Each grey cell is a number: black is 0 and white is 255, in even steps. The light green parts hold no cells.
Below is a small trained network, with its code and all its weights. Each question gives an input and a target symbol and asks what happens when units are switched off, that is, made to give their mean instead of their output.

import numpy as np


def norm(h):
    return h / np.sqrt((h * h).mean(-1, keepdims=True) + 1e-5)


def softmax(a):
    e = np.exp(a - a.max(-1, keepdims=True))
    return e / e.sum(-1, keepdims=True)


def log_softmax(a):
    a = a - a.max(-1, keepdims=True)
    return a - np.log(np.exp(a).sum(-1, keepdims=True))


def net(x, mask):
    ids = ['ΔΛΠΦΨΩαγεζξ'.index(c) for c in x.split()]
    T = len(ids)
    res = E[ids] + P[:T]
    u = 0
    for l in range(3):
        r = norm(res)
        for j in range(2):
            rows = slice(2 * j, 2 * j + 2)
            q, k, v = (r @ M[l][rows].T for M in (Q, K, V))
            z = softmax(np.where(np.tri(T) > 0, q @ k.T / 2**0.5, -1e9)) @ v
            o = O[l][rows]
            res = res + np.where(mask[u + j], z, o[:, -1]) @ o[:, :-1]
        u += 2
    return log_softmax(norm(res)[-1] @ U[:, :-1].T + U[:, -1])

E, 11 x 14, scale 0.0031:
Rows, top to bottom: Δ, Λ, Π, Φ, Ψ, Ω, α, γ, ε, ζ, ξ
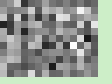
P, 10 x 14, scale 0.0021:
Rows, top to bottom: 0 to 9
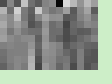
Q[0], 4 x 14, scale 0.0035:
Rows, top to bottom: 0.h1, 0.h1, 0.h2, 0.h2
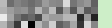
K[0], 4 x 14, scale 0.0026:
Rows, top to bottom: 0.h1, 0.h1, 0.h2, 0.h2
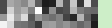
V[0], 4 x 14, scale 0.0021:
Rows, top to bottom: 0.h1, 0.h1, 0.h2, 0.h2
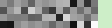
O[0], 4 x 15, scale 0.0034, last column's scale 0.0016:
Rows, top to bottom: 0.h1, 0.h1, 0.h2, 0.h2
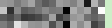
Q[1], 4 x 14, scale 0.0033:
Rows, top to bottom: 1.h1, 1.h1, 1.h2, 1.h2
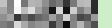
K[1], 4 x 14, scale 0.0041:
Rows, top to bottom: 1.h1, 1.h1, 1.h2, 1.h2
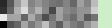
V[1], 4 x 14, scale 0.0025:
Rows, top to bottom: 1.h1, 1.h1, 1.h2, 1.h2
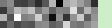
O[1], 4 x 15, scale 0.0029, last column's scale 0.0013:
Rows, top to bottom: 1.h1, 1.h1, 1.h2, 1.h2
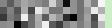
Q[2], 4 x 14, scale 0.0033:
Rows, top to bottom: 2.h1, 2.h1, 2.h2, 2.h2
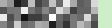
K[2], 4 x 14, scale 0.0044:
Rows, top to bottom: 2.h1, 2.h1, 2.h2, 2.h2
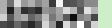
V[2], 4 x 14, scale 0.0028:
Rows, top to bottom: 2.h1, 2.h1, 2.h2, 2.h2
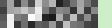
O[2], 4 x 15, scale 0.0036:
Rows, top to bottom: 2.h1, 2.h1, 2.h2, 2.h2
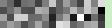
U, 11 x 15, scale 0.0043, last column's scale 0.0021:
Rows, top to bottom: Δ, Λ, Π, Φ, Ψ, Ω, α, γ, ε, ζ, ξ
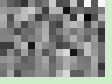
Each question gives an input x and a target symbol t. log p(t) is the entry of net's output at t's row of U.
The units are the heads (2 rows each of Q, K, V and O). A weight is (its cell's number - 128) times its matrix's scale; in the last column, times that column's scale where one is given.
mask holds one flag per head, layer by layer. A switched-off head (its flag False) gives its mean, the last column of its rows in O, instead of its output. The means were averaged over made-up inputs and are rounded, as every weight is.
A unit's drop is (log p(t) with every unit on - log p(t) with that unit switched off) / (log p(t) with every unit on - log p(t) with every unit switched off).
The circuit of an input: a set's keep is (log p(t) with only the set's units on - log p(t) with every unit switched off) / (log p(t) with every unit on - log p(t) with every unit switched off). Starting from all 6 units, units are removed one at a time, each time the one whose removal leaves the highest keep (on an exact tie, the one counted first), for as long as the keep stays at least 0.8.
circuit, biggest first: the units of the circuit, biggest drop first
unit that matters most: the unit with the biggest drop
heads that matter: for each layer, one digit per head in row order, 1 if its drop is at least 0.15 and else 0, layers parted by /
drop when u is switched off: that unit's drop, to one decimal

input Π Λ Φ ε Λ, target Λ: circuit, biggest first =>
2.h1, 1.h2
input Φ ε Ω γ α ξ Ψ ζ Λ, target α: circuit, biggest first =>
0.h2, 2.h1, 1.h1, 1.h2
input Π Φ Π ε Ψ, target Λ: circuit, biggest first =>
1.h2, 0.h2
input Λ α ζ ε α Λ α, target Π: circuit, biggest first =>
2.h2, 0.h2, 0.h1
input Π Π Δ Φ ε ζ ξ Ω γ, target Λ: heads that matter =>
01 / 01 / 11
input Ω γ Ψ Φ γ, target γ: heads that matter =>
11 / 11 / 01
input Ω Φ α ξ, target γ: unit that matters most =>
1.h2
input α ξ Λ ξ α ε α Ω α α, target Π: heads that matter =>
00 / 00 / 01
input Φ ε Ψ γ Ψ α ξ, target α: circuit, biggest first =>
0.h2, 2.h1, 1.h2, 1.h1
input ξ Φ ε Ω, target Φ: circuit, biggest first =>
0.h1, 0.h2, 1.h2, 1.h1
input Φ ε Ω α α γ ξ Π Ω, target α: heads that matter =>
01 / 10 / 10
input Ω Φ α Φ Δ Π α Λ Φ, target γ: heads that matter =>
11 / 11 / 11
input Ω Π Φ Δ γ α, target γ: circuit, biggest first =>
1.h2, 1.h1, 2.h2, 0.h1
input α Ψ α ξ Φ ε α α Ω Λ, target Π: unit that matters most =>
0.h2
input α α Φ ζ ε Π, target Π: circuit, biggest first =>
0.h2, 2.h2
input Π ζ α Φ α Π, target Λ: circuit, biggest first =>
2.h1, 1.h2
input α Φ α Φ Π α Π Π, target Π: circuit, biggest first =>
2.h2, 1.h1
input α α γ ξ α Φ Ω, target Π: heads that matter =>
01 / 11 / 01
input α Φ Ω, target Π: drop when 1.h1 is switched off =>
0.2
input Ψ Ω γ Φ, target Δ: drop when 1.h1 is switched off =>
0.1
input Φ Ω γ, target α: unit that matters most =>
0.h2
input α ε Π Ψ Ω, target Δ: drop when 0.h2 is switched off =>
0.4
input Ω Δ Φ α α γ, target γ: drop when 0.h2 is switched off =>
0.3
